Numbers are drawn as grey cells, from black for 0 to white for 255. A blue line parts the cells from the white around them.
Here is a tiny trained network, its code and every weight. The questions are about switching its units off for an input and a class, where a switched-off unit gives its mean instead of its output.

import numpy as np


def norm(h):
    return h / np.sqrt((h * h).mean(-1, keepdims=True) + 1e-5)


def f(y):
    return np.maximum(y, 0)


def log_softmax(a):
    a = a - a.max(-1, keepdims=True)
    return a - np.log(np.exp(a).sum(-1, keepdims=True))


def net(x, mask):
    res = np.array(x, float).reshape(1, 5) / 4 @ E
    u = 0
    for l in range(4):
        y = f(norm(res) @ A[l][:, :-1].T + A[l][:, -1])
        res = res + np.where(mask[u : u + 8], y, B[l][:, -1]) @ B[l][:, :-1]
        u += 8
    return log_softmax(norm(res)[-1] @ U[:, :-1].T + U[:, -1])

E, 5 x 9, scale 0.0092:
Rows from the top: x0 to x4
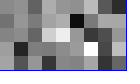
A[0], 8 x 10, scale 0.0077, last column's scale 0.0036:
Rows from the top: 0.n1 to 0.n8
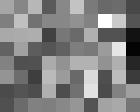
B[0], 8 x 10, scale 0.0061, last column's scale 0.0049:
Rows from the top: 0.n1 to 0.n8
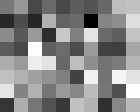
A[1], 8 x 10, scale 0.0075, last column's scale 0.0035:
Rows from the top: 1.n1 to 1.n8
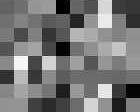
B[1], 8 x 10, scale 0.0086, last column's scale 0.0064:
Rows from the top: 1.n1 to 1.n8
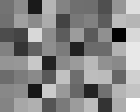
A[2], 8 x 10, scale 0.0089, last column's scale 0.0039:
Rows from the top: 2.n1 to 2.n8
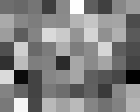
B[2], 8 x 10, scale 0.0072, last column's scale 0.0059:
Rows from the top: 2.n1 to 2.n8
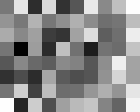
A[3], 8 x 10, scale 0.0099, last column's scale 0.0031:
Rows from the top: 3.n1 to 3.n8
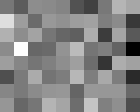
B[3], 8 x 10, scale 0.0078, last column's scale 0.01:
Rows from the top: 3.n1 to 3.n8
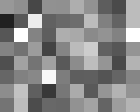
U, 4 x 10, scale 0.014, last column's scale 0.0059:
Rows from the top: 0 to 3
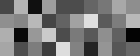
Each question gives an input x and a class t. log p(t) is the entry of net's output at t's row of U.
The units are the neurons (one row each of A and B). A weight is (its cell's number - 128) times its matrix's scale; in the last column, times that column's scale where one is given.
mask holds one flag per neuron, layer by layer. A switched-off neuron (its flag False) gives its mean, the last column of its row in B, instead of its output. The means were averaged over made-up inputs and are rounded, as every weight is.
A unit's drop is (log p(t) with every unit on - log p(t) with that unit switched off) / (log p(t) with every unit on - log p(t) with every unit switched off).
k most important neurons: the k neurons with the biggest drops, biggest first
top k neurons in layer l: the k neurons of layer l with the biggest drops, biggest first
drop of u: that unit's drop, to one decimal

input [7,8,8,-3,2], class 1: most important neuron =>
2.n3
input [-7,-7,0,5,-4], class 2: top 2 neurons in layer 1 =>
1.n3, 1.n8
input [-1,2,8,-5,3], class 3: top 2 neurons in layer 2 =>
2.n4, 2.n3
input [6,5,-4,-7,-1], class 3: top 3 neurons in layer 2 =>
2.n4, 2.n8, 2.n1
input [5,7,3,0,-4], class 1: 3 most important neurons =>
2.n3, 0.n6, 1.n3
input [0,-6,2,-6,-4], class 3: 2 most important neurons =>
2.n4, 1.n6
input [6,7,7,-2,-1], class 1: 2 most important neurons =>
2.n3, 1.n3
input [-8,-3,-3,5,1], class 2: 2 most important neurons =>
1.n3, 1.n4
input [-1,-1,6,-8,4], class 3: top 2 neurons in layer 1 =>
1.n8, 1.n6
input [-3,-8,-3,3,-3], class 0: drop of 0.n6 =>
0.1
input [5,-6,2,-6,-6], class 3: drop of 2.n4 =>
0.7
